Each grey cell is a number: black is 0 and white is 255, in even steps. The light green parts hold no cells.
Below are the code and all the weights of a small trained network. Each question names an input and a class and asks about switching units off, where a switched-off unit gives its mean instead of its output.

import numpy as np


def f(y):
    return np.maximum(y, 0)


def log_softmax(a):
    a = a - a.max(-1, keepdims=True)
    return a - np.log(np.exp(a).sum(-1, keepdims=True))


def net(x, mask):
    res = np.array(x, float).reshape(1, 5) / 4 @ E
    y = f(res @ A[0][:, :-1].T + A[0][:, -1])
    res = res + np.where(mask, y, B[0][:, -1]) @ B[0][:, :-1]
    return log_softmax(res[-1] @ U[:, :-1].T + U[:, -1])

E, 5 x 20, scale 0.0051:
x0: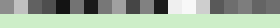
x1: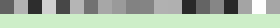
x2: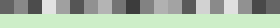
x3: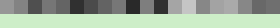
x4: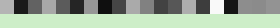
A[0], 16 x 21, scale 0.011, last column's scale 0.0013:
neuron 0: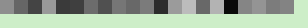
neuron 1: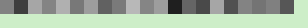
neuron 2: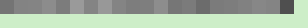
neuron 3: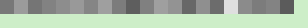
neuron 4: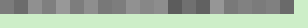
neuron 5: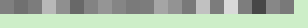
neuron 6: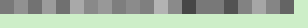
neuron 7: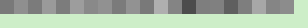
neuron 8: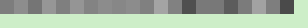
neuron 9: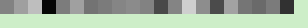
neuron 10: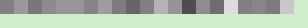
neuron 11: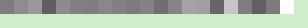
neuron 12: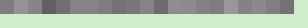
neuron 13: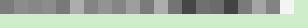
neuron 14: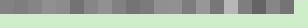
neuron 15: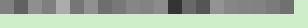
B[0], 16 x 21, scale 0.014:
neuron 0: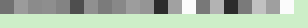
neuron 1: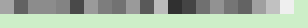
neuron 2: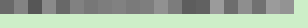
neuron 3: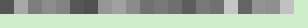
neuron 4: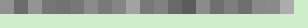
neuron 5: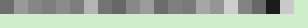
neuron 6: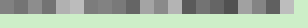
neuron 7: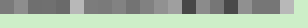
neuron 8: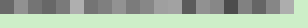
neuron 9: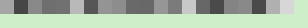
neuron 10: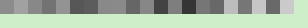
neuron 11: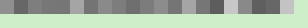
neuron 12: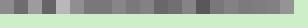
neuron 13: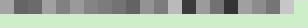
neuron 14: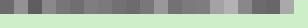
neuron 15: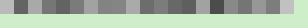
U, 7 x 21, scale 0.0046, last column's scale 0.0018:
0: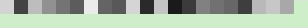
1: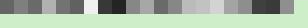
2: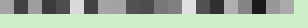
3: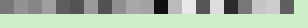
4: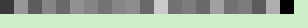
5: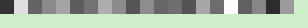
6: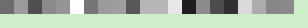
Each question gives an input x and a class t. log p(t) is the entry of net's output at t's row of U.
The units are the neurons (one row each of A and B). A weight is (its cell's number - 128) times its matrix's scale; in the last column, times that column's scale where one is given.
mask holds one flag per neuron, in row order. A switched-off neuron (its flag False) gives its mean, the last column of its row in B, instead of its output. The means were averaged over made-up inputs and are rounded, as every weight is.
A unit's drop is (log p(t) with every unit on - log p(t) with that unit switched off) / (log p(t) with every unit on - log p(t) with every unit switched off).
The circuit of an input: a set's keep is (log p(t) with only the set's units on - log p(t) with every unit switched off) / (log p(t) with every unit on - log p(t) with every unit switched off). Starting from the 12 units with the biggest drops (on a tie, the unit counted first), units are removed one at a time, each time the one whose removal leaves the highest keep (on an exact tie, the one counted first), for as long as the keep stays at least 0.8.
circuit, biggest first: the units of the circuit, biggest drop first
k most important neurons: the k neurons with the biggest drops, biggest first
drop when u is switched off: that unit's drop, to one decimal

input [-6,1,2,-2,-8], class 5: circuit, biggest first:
neuron 10
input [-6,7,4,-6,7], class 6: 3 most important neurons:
neuron 6; neuron 13; neuron 7
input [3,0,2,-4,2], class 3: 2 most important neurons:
neuron 1; neuron 5
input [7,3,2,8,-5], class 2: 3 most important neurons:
neuron 9; neuron 11; neuron 12
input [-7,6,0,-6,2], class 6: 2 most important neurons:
neuron 6; neuron 13
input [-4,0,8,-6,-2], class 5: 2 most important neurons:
neuron 5; neuron 10
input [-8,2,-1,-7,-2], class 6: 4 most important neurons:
neuron 6; neuron 13; neuron 7; neuron 8
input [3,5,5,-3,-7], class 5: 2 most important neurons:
neuron 3; neuron 10
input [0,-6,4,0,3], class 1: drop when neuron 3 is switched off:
0.2
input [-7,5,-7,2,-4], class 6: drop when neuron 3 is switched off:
0.0
